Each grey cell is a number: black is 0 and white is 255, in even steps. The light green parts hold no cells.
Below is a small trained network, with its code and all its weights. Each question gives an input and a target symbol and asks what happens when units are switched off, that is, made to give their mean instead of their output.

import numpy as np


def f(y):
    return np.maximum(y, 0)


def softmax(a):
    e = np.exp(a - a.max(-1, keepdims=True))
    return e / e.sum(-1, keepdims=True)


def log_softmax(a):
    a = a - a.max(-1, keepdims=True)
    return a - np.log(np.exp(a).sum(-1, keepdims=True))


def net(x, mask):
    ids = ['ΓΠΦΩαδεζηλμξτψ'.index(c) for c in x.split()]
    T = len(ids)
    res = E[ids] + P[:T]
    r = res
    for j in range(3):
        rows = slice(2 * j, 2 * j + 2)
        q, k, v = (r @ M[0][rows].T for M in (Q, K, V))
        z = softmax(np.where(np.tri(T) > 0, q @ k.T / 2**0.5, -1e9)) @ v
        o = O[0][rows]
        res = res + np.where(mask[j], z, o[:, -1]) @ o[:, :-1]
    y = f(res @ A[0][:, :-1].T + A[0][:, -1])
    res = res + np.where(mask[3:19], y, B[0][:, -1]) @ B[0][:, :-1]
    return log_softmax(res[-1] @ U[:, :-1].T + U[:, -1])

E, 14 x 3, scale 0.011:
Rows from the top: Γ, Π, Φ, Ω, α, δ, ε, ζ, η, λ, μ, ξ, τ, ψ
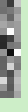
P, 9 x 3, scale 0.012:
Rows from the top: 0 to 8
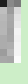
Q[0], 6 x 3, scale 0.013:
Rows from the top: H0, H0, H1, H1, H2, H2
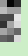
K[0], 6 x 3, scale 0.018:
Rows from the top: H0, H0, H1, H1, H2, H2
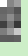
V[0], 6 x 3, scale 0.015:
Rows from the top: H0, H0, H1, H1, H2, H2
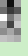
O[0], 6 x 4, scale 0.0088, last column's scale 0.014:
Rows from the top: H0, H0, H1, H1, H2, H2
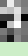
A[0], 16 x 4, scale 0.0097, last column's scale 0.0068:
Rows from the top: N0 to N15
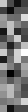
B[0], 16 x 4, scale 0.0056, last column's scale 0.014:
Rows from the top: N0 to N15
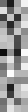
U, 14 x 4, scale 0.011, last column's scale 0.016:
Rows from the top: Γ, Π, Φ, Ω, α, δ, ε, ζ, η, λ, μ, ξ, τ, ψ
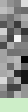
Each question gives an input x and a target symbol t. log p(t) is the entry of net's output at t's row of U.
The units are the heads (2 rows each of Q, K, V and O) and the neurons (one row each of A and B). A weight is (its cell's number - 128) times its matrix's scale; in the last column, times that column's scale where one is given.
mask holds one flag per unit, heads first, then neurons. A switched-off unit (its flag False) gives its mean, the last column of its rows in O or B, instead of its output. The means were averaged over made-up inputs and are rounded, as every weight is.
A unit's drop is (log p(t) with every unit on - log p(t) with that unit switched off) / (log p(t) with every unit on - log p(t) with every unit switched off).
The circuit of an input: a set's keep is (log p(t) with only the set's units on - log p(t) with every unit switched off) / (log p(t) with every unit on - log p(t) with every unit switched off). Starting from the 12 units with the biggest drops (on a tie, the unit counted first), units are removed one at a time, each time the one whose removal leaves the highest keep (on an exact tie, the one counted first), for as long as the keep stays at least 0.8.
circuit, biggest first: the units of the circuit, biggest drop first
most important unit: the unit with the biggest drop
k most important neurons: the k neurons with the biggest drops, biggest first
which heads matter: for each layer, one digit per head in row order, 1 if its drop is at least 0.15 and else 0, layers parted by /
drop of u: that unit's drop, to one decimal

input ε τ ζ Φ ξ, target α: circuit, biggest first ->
(H1; N12; N0)
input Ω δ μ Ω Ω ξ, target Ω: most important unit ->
N7
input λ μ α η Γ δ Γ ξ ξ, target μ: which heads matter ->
110
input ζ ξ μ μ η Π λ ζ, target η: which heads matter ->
110
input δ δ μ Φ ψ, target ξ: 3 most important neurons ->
(N12; N13; N3)
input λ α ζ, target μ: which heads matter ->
110
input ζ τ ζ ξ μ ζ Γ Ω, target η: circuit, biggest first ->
(H1; H0)
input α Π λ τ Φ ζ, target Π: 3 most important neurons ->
(N10; N6; N15)
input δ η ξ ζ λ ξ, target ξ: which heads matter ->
111
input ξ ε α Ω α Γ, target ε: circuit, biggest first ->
(H1; N12; N7)
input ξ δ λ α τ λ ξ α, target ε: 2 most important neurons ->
(N13; N12)
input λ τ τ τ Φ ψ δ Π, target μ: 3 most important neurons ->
(N2; N6; N12)
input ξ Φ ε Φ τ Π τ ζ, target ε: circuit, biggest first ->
(H1; N7; N12)
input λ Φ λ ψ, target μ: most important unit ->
H0
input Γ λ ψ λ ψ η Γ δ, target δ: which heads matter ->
111
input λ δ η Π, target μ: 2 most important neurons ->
(N2; N6)
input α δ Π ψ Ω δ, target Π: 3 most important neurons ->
(N10; N6; N15)
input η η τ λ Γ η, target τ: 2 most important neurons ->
(N0; N10)
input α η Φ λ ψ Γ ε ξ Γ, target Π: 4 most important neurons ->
(N10; N6; N15; N12)
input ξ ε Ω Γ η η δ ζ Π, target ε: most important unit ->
H1
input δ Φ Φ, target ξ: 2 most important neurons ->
(N12; N13)
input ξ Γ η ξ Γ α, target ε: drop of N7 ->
0.1
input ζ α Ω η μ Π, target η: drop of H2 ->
0.0
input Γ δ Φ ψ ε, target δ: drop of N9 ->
0.1
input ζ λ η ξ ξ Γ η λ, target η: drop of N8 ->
0.2
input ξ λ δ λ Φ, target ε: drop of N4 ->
0.0
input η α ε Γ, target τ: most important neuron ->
(N0)
